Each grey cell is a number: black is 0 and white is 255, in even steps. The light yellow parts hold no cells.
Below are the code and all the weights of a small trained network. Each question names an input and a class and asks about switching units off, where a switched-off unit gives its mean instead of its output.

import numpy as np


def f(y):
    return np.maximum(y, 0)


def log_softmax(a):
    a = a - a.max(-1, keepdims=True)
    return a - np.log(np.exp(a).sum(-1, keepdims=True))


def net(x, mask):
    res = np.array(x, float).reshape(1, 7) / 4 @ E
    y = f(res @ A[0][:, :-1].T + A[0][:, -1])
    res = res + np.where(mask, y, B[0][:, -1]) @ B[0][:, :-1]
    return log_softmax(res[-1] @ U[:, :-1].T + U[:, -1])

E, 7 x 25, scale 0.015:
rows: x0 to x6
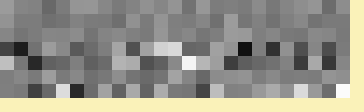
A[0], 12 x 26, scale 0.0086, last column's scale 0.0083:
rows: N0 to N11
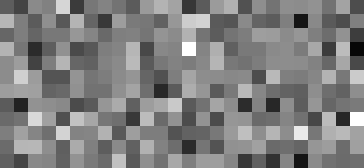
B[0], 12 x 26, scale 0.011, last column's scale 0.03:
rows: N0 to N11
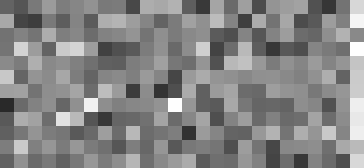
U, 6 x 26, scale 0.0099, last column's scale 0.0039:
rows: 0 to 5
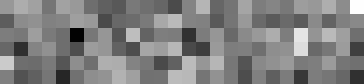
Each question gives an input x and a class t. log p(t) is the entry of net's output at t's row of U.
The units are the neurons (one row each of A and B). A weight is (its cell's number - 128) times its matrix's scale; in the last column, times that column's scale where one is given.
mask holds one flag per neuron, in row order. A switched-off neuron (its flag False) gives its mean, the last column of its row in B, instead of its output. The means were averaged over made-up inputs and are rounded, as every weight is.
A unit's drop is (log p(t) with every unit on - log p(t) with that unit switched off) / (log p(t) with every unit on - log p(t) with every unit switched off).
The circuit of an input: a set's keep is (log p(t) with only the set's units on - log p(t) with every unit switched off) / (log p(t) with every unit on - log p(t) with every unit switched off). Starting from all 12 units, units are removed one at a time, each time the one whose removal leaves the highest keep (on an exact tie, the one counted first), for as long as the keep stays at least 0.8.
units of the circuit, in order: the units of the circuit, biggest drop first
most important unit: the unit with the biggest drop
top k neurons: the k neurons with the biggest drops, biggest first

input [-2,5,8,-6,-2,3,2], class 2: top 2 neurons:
N3, N9
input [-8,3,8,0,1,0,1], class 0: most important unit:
N7
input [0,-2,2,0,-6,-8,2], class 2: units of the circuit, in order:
N9, N3
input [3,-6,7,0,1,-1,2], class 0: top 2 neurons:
N7, N11
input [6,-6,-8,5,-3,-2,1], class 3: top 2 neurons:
N3, N0
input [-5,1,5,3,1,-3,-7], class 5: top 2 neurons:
N1, N3
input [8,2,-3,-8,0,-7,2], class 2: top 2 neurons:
N9, N3
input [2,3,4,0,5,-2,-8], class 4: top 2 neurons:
N6, N7
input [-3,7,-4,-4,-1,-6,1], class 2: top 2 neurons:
N3, N8
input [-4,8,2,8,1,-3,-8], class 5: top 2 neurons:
N1, N3
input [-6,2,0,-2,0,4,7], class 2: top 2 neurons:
N9, N8
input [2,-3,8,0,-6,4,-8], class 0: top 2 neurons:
N7, N0
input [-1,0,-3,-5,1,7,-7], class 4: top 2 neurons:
N1, N3
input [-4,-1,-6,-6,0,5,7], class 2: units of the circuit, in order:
N9
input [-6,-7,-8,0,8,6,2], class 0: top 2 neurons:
N3, N7
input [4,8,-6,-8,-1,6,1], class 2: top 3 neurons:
N3, N9, N8
